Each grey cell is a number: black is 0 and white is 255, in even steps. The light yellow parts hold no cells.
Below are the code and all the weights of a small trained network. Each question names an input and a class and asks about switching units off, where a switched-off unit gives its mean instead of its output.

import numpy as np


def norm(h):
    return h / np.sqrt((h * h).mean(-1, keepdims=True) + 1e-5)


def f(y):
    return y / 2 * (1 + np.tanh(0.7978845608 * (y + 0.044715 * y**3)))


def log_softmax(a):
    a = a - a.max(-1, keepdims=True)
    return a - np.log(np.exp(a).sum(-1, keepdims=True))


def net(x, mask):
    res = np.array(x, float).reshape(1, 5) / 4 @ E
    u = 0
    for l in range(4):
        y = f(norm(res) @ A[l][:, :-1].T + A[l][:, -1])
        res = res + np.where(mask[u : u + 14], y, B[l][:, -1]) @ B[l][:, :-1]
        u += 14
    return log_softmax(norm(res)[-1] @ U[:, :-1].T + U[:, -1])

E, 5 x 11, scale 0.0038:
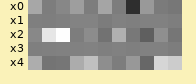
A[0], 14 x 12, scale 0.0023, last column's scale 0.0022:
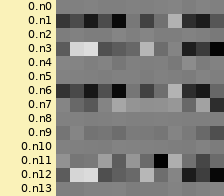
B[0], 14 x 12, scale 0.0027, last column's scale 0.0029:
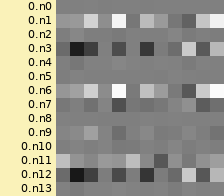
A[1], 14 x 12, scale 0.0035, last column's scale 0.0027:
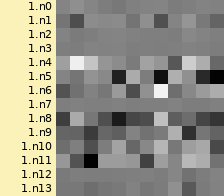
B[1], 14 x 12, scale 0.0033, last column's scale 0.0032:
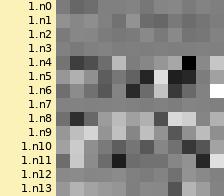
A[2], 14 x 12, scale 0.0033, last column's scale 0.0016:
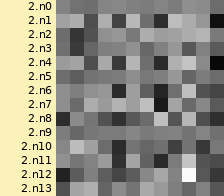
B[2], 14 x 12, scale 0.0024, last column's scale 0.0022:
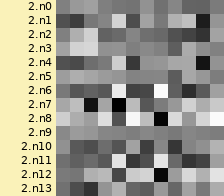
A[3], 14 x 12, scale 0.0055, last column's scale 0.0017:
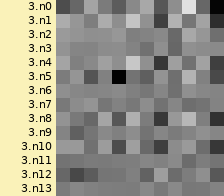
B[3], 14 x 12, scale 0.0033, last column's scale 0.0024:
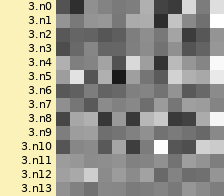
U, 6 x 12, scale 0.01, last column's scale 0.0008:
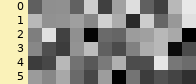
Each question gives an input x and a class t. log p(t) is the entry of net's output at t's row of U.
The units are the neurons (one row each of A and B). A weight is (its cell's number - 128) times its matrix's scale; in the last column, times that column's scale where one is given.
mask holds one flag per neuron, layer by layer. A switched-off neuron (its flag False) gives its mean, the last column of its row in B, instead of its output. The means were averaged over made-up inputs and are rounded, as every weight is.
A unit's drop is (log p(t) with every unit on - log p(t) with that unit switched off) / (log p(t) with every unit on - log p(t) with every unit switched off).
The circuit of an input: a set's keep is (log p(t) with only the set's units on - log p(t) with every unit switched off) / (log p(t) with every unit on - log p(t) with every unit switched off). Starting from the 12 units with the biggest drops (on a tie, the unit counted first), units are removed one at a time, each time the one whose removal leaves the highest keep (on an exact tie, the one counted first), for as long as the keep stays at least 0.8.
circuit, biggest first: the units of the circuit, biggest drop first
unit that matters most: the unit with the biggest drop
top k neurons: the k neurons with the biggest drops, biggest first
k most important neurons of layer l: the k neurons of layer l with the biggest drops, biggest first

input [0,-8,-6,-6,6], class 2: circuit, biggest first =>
(1.n11)
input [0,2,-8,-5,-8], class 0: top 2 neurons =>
(2.n8, 0.n6)
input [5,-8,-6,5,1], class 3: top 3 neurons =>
(1.n11, 1.n4, 2.n4)
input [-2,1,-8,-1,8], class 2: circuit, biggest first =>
(1.n11, 3.n5)
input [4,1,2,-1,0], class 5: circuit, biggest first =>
(0.n6, 1.n5)
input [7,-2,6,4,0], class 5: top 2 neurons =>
(0.n6, 0.n1)
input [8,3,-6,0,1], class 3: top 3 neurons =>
(1.n11, 2.n4, 1.n4)
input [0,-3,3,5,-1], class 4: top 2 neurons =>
(2.n12, 1.n8)
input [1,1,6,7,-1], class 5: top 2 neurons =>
(1.n5, 1.n6)
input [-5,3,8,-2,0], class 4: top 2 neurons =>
(0.n6, 0.n1)
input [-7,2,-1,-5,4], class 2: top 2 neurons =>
(0.n6, 0.n1)
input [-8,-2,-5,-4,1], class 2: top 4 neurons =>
(1.n11, 1.n4, 3.n5, 2.n8)
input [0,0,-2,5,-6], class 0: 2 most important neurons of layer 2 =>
(2.n8, 2.n12)
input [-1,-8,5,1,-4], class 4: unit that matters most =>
1.n8
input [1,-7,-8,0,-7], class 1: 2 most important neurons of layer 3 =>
(3.n8, 3.n10)
